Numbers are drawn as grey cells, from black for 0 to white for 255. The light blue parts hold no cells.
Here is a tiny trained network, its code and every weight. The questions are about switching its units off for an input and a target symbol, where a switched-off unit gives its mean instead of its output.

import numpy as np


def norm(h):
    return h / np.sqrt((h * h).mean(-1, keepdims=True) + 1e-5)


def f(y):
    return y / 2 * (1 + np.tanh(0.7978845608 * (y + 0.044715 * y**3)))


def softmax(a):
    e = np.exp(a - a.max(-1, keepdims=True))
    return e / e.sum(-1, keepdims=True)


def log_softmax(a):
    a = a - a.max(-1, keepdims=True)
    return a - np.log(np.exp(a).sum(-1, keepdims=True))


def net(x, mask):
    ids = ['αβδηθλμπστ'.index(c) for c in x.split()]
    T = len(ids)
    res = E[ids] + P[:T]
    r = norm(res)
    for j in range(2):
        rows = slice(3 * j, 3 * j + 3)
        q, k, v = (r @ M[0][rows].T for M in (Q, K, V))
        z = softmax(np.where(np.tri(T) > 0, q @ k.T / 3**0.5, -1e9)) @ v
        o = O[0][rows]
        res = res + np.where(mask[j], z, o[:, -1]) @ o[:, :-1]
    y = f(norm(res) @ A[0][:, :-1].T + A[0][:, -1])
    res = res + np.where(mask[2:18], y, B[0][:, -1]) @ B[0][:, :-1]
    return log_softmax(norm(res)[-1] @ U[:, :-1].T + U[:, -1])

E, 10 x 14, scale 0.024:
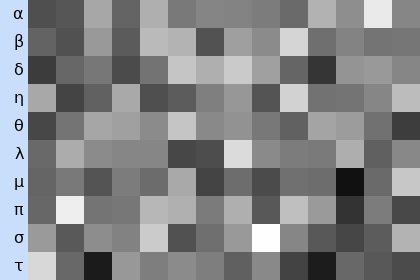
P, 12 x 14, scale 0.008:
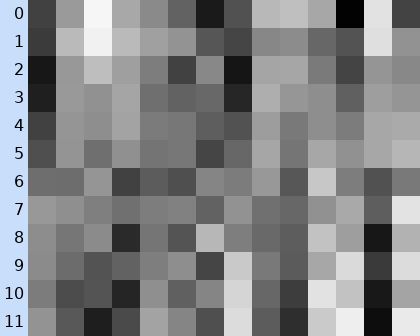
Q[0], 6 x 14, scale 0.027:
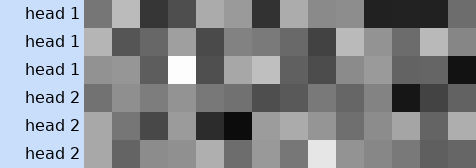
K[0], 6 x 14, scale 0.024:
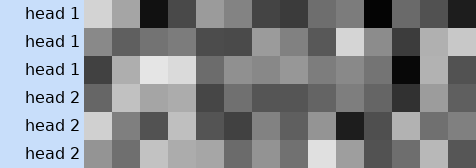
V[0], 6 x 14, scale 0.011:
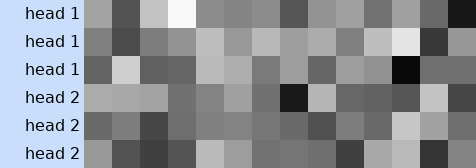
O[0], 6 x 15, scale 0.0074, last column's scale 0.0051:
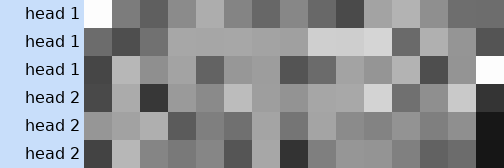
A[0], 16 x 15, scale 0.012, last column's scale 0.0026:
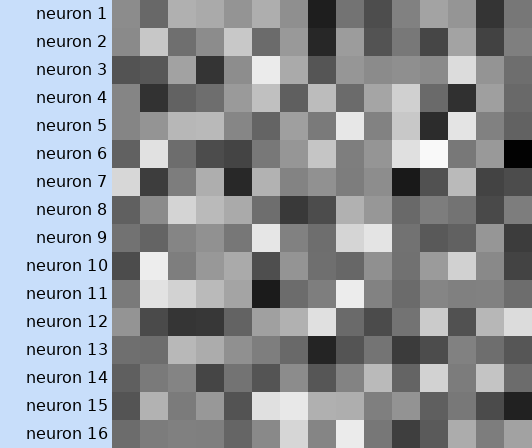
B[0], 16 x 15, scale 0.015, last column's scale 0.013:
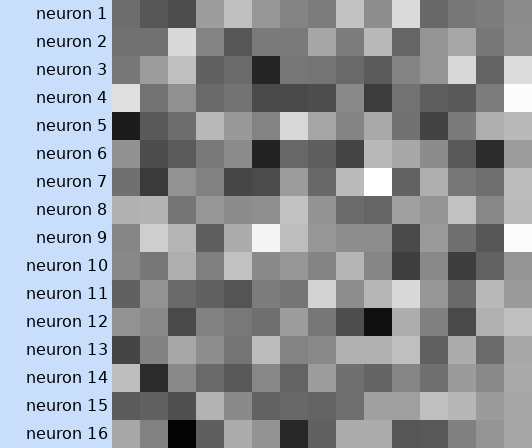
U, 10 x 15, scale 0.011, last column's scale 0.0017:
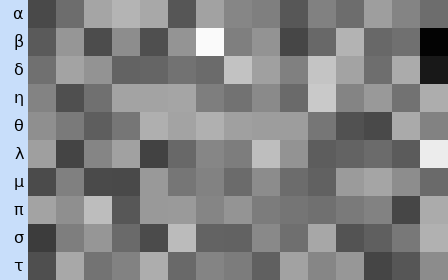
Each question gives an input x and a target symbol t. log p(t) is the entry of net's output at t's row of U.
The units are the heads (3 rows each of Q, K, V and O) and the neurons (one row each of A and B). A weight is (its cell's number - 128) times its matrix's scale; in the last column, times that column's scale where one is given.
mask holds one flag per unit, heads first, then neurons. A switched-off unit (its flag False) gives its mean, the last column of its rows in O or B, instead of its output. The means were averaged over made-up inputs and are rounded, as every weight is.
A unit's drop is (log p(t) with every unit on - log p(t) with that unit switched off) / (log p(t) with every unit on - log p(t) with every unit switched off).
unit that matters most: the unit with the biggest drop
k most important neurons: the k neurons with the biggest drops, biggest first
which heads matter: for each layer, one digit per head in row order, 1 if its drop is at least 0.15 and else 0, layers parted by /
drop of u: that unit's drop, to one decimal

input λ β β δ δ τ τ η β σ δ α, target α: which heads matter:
10
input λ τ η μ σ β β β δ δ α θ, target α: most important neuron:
neuron 5
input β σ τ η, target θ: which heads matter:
01
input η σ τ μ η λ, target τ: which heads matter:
01
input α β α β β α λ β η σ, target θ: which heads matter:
10
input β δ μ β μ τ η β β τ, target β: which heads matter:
01
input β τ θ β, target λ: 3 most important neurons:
neuron 9; neuron 7; neuron 4
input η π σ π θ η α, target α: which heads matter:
00
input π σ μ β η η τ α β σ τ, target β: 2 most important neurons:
neuron 4; neuron 2
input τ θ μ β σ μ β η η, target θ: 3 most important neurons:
neuron 9; neuron 5; neuron 3
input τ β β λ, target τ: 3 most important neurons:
neuron 6; neuron 10; neuron 4
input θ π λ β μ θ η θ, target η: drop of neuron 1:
0.2
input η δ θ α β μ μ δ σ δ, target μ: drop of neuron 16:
0.4
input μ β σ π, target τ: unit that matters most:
head 1
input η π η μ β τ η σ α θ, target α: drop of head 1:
0.7
